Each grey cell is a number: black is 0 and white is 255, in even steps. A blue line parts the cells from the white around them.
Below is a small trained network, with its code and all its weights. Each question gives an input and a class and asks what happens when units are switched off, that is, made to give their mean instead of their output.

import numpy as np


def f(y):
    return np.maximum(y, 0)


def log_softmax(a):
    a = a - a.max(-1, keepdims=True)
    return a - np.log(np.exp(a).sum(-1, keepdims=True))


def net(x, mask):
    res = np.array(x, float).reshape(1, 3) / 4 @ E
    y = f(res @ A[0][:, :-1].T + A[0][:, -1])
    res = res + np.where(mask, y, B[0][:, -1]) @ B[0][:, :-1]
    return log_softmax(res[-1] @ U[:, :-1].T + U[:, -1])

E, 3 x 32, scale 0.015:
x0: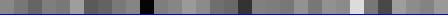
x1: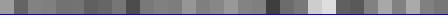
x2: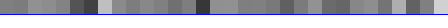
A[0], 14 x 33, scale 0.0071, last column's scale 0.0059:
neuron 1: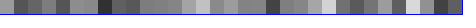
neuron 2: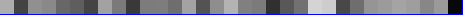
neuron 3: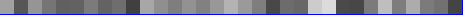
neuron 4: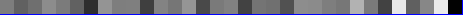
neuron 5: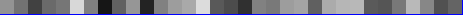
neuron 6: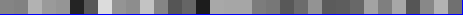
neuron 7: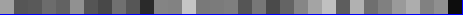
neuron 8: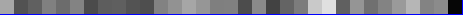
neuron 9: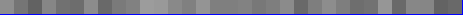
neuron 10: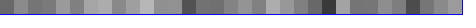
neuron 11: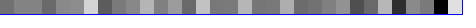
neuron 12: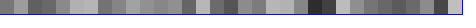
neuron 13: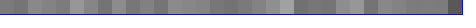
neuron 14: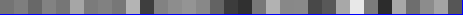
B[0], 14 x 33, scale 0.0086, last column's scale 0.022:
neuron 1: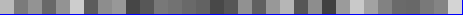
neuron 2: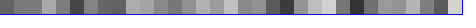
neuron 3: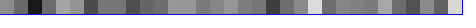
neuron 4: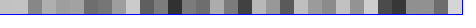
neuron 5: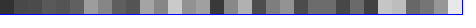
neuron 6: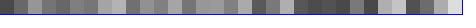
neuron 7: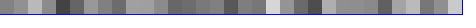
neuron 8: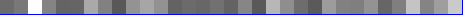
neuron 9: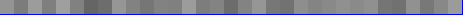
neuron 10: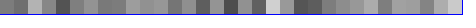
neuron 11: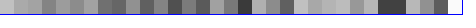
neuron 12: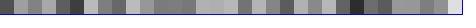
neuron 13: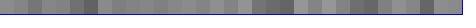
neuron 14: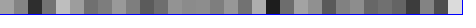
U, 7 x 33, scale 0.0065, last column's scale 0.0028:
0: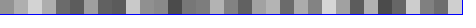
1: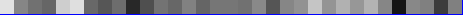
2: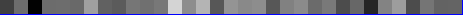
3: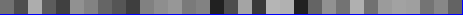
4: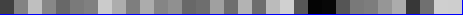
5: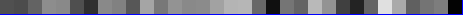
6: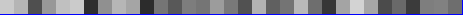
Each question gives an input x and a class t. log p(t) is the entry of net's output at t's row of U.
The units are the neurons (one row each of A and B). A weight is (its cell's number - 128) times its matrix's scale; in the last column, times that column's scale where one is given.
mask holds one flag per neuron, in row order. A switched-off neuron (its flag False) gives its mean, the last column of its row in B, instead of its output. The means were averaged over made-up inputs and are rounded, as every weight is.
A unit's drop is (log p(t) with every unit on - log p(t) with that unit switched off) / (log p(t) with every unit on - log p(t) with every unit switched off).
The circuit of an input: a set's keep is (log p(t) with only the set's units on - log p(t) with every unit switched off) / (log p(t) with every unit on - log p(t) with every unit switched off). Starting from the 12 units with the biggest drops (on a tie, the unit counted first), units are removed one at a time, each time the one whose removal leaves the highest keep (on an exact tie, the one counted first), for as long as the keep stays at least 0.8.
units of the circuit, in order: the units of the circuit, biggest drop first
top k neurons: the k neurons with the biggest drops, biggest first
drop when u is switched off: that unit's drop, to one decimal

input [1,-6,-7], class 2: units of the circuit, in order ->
[neuron 5]
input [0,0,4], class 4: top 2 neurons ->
[neuron 11; neuron 3]
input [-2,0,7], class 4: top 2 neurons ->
[neuron 6; neuron 3]
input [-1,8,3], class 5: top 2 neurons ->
[neuron 3; neuron 2]
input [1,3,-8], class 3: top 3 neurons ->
[neuron 5; neuron 4; neuron 14]
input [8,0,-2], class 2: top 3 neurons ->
[neuron 5; neuron 14; neuron 10]
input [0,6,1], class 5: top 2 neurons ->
[neuron 11; neuron 3]
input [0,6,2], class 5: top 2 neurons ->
[neuron 11; neuron 3]
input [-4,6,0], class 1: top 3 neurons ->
[neuron 5; neuron 1; neuron 12]
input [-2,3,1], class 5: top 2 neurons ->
[neuron 4; neuron 11]
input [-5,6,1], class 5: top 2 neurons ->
[neuron 2; neuron 4]
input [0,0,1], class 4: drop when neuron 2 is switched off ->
0.4
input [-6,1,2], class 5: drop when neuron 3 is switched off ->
0.1
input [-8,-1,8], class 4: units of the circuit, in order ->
[neuron 6]
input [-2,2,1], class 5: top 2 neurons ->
[neuron 4; neuron 11]
